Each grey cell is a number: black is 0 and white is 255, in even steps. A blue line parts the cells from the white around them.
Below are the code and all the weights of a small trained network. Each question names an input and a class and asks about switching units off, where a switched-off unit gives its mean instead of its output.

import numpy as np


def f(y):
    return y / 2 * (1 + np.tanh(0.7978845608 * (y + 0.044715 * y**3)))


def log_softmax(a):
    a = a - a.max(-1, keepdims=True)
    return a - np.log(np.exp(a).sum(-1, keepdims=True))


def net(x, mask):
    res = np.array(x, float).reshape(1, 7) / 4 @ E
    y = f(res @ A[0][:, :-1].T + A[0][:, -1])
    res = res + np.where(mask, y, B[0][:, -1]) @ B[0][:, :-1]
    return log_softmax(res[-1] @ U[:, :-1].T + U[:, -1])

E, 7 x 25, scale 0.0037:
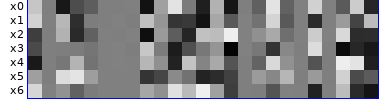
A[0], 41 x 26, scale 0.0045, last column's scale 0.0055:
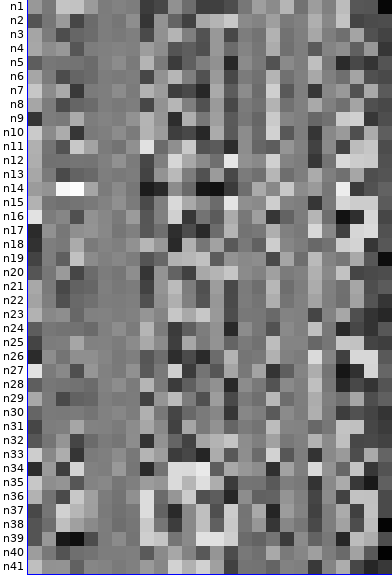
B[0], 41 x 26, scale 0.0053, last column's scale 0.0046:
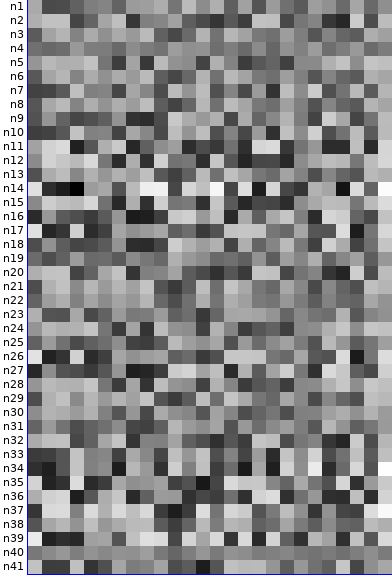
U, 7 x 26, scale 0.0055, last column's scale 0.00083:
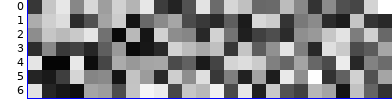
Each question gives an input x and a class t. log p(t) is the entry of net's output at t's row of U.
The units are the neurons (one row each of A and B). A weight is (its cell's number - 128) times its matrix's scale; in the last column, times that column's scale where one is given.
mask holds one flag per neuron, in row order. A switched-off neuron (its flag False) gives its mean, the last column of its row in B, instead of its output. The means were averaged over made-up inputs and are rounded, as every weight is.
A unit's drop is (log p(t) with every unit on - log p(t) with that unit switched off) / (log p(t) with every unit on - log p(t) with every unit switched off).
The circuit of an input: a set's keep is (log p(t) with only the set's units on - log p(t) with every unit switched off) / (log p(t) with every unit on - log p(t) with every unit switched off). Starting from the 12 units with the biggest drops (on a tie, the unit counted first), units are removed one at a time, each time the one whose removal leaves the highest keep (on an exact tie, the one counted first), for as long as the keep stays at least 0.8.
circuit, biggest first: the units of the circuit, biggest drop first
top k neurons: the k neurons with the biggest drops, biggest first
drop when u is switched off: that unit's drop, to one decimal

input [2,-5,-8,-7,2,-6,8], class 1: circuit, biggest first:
[n36]
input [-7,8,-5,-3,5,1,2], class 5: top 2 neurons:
[n33 n10]
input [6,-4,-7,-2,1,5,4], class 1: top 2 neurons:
[n36 n11]
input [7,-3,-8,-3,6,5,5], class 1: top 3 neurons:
[n36 n11 n37]
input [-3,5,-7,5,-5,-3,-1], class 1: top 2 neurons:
[n11 n36]
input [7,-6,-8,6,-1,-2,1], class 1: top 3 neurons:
[n36 n11 n37]
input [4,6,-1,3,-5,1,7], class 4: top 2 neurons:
[n35 n41]
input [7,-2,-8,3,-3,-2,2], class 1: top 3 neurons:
[n36 n11 n37]
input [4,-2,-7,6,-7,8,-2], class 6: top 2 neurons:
[n14 n1]
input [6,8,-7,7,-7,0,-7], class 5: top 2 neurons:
[n33 n10]
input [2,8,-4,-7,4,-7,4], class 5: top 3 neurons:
[n33 n10 n7]
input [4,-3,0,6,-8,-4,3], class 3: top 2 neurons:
[n27 n16]
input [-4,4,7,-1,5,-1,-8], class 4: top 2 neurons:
[n26 n17]
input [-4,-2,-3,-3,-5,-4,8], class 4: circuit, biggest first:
[n35]
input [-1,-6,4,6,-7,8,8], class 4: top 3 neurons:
[n35 n41 n23]
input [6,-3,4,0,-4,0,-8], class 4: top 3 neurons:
[n26 n17 n37]
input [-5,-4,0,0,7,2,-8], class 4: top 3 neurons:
[n26 n17 n27]
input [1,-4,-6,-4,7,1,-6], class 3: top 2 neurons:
[n18 n9]
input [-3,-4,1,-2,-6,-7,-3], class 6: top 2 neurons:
[n39 n18]
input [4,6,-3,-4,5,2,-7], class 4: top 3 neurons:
[n26 n17 n34]
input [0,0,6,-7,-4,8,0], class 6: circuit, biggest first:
[n14]
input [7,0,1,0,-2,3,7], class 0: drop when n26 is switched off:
0.1
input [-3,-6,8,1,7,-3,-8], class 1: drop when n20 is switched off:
0.9
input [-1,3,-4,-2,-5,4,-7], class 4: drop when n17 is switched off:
0.2
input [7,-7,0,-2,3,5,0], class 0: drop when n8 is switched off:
0.1
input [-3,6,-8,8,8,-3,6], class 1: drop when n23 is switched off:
0.0
